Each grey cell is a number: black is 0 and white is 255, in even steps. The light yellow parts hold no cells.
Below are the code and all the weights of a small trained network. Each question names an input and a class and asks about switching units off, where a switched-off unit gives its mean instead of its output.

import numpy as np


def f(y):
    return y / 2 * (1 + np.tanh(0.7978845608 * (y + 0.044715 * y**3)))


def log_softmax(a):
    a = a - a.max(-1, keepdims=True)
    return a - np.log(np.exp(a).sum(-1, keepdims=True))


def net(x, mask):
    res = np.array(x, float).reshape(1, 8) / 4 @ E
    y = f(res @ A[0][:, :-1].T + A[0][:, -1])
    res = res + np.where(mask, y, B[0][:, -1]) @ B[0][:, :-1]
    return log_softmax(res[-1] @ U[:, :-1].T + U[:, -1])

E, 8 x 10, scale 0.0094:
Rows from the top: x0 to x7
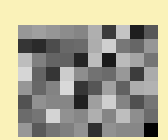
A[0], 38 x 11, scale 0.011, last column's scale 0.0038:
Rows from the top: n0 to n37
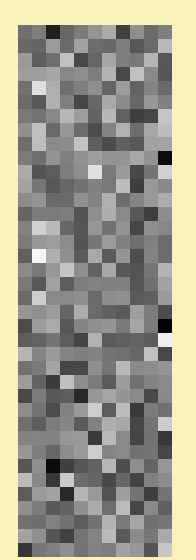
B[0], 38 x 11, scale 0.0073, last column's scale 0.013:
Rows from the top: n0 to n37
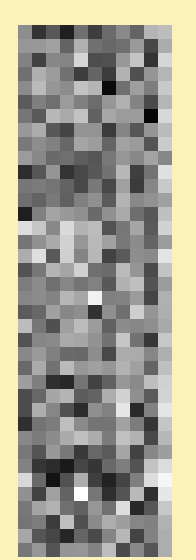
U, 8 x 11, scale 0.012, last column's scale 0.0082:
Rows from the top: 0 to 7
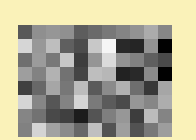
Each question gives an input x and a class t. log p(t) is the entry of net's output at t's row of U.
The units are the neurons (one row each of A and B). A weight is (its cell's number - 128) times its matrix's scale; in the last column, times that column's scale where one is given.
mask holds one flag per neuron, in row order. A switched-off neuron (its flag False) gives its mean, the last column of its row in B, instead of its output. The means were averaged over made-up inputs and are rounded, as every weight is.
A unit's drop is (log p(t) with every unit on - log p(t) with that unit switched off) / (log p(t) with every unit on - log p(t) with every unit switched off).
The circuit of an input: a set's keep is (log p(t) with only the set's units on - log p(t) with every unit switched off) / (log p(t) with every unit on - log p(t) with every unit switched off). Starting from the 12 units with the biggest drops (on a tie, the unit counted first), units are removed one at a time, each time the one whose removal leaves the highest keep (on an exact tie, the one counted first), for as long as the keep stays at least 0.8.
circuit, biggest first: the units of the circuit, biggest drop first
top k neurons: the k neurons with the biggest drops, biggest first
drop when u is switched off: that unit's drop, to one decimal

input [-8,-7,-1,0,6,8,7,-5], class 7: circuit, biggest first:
[n3]
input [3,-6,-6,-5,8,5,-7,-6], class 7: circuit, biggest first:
[n3; n33]
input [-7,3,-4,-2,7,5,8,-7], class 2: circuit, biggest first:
[n35; n33]
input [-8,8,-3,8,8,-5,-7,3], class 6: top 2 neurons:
[n31; n0]
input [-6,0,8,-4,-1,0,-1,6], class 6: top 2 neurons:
[n31; n6]
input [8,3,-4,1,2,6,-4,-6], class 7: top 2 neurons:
[n16; n14]
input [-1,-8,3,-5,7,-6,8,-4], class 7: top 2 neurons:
[n32; n3]
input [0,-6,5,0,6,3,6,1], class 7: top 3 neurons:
[n33; n32; n31]
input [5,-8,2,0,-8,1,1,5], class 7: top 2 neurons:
[n27; n34]
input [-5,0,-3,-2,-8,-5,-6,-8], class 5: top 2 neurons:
[n27; n10]
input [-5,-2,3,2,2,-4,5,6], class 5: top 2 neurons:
[n27; n10]
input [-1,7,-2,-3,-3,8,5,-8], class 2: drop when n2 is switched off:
0.1
